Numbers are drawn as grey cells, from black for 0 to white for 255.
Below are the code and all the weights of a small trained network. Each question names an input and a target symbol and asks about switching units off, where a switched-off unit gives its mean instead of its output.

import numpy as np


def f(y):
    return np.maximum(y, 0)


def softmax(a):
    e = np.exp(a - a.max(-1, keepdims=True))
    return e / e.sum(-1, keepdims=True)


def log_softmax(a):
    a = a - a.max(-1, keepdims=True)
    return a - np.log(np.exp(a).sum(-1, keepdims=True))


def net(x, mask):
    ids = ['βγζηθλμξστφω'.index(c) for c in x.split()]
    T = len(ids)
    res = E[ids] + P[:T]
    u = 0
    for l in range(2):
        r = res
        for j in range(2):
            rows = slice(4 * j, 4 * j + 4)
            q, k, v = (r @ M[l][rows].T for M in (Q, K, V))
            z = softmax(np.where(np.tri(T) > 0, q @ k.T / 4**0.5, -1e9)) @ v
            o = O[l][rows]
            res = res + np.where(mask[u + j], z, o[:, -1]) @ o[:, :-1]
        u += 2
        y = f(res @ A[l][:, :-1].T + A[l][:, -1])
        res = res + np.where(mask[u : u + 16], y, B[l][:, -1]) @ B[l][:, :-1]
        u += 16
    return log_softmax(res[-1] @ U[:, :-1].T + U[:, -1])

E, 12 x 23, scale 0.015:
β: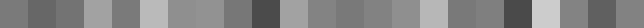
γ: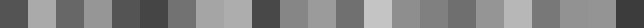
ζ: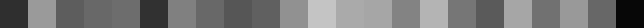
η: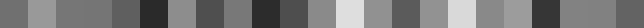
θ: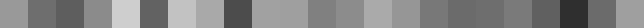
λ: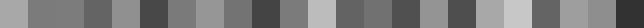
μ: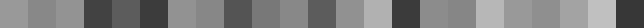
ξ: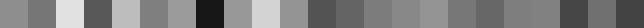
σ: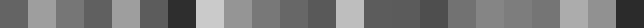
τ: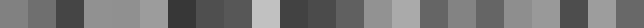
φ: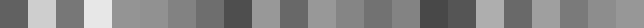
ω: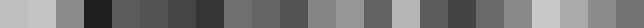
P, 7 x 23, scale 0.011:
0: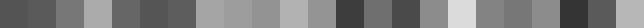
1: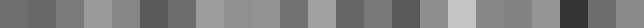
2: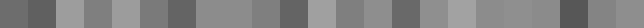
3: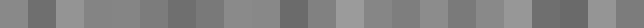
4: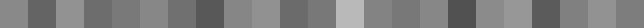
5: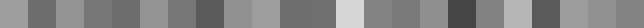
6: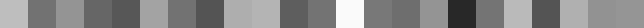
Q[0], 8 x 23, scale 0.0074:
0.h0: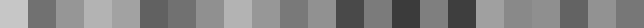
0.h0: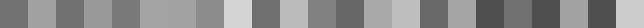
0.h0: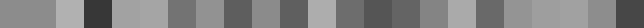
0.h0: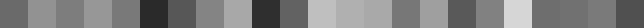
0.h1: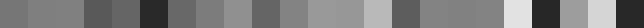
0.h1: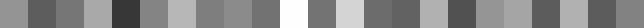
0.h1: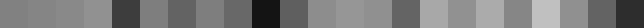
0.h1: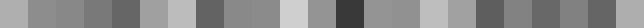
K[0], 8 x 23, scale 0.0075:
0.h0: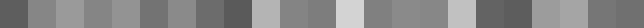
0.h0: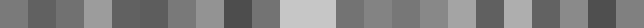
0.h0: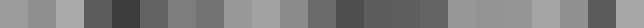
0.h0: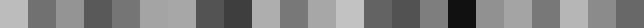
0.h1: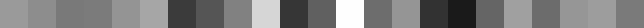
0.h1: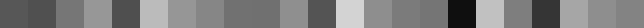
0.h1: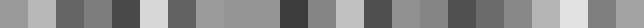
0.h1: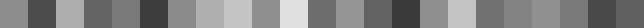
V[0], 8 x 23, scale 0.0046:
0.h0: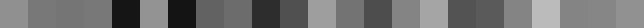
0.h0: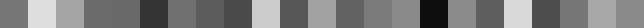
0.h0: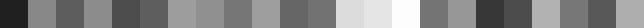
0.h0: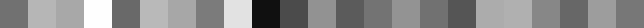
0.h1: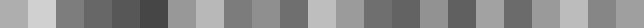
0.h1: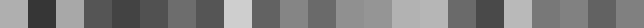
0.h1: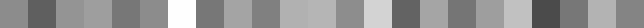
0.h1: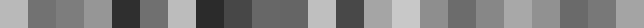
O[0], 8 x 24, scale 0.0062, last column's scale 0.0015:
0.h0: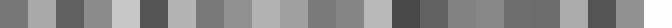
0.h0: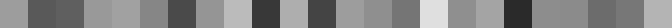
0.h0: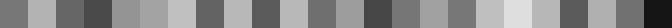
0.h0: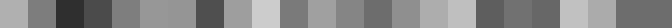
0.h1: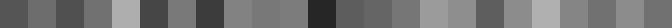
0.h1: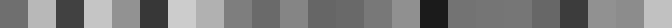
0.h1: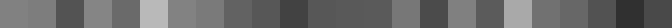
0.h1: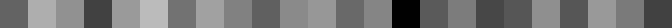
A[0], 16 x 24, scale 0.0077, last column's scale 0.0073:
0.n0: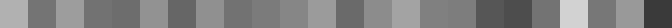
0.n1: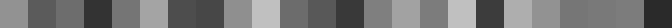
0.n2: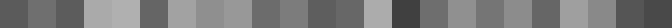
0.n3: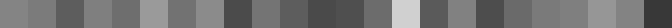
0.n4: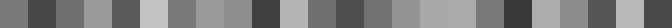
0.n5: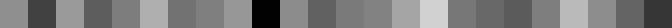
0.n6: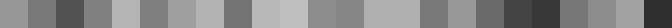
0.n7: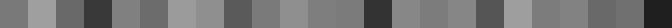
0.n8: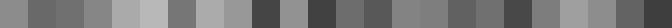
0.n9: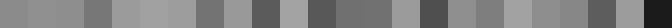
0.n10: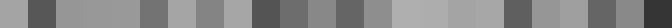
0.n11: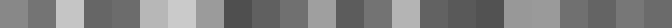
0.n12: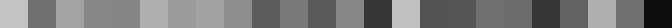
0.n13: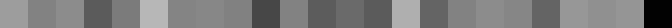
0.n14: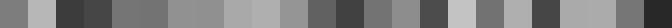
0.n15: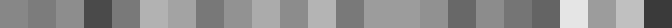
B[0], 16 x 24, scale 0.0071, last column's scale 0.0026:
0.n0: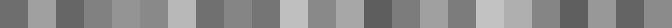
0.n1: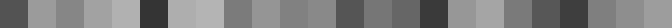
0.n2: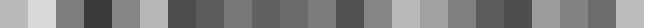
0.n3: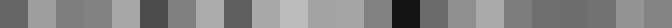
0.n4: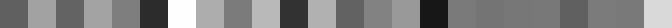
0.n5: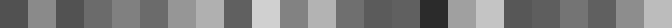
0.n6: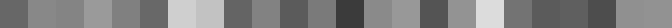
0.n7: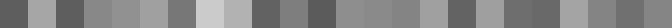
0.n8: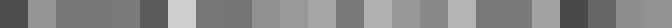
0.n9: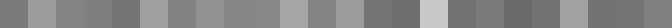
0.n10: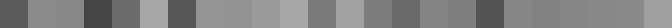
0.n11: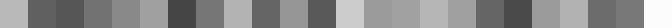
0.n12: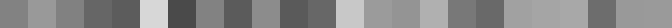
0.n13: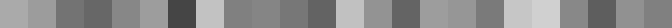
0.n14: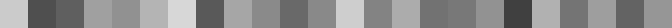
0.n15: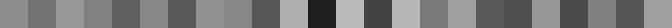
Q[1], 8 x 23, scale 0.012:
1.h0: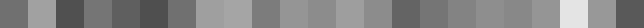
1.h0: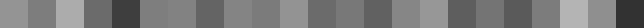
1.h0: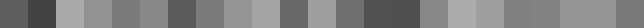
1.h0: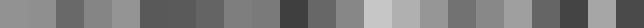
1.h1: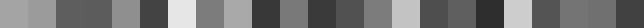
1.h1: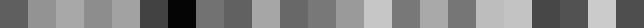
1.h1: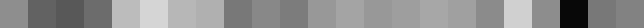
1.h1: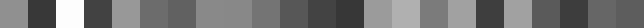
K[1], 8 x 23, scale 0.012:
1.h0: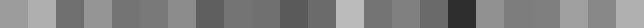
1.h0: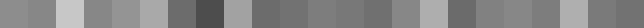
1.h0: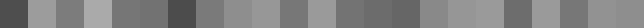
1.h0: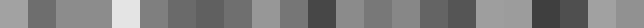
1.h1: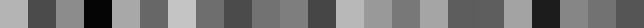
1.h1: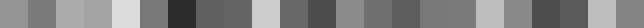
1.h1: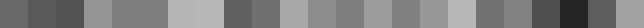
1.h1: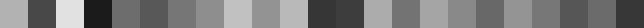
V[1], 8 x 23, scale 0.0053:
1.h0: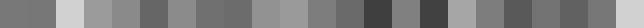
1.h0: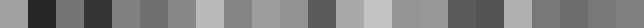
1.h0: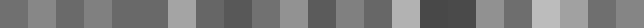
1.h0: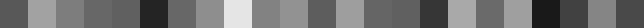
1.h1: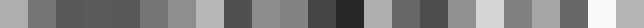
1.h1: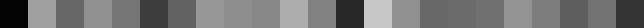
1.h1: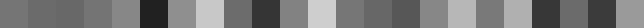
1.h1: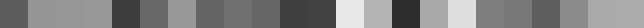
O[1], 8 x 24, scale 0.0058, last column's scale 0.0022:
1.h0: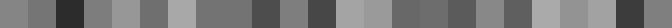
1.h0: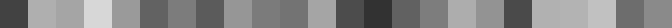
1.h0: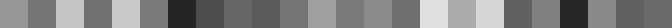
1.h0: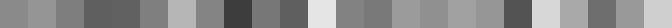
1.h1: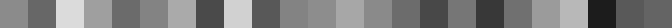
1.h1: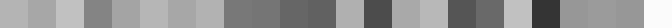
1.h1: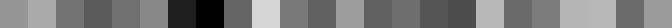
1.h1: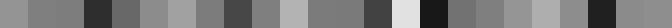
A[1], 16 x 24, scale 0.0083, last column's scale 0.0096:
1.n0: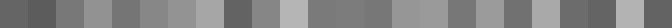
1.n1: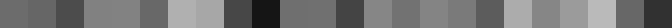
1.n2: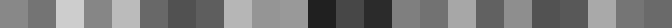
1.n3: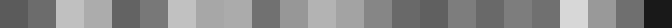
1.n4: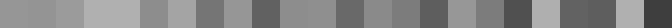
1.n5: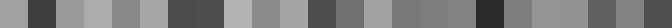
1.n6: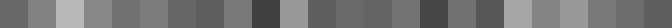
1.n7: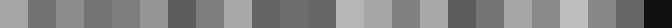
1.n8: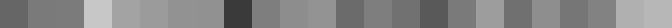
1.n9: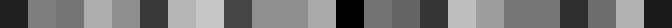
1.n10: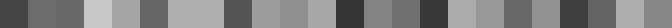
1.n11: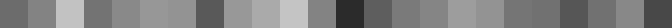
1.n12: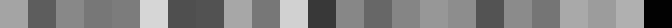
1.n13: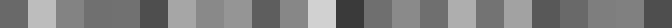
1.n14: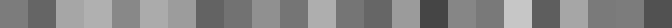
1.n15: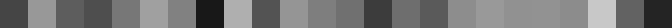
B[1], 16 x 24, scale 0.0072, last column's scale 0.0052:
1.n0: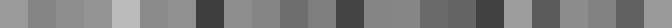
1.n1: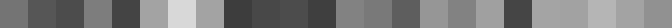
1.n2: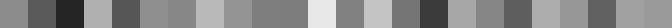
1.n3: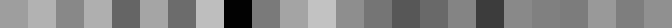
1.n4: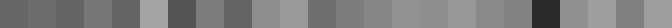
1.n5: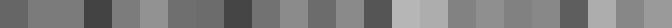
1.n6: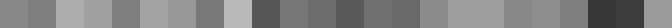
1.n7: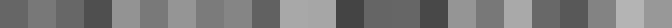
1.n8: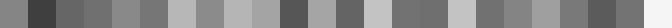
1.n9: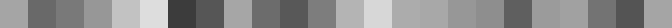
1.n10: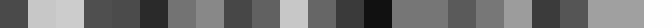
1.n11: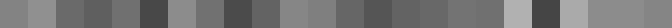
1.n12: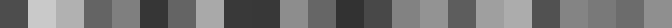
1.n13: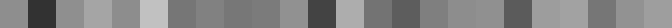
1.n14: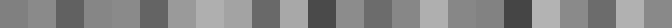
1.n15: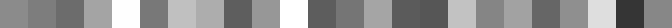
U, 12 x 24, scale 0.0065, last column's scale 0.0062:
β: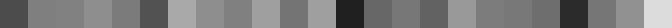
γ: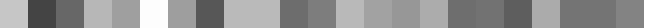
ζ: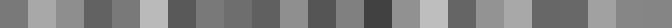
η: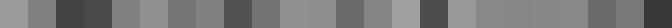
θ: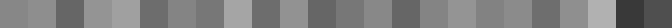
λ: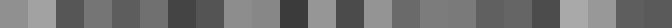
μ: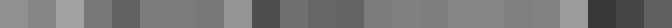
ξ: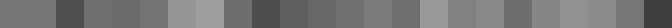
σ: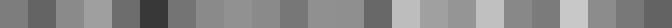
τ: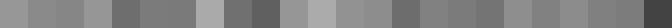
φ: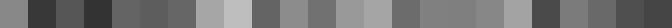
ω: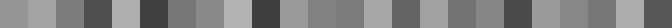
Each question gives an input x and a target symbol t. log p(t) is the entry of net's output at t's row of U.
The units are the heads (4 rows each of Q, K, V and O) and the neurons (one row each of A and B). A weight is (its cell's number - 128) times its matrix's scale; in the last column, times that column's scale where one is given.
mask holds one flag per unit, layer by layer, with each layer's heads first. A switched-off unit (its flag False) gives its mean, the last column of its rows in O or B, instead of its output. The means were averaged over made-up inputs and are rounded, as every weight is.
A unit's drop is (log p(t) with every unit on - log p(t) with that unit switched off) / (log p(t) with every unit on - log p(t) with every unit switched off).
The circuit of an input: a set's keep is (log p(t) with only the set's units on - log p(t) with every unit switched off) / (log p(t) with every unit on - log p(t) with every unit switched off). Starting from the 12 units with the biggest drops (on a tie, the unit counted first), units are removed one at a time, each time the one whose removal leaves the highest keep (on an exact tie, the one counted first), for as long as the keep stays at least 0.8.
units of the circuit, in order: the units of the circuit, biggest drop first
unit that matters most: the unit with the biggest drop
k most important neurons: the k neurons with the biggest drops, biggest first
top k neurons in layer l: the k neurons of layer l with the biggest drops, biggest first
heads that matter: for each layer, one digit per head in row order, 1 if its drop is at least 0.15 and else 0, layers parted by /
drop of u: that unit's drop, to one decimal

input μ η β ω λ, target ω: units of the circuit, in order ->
0.h0, 0.h1
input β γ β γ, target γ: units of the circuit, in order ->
0.h0, 0.n14, 1.n10
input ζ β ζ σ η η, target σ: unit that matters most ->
0.h1
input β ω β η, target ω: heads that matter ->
11 / 00
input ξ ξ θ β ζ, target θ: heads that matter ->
11 / 10
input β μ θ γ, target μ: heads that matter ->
10 / 01
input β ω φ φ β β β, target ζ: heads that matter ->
10 / 00
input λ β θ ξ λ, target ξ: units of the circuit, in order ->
1.n1, 1.h1, 0.h1
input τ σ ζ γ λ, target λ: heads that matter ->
11 / 01
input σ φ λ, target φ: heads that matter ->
01 / 10
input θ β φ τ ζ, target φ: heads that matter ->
11 / 10
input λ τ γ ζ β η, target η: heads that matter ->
00 / 01
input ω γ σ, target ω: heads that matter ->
11 / 00
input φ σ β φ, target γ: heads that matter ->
00 / 00
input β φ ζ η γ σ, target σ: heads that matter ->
01 / 10
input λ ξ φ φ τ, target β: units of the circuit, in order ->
0.n1
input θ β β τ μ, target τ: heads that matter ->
01 / 01
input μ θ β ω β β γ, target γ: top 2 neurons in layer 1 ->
1.n10, 1.n13
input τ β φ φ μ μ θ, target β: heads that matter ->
01 / 11
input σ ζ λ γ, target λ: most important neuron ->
0.n2
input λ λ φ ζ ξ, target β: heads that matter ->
00 / 01
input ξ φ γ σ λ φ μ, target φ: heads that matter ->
00 / 10
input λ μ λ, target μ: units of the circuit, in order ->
1.h1, 1.n6, 0.h0
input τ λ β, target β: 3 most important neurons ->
1.n10, 0.n4, 1.n8
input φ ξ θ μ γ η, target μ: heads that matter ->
11 / 01
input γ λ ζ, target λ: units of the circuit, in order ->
1.h1, 0.h0
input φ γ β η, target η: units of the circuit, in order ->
1.h1
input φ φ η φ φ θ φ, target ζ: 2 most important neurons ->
1.n12, 1.n5
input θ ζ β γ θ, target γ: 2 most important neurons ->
1.n10, 0.n6
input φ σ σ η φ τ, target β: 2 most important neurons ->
0.n1, 1.n10
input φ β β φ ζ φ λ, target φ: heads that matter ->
00 / 10
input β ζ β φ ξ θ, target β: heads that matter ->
00 / 11
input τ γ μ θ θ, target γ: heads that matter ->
10 / 00
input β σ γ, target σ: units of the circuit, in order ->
0.h1
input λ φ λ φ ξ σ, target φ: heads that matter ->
01 / 10
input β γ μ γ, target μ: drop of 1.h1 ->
0.5
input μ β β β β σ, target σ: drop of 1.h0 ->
0.2
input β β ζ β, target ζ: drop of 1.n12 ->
0.4
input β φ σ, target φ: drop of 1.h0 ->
0.7
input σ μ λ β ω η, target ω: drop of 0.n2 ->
0.1
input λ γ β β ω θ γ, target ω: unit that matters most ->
0.h0
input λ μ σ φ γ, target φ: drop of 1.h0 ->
0.5
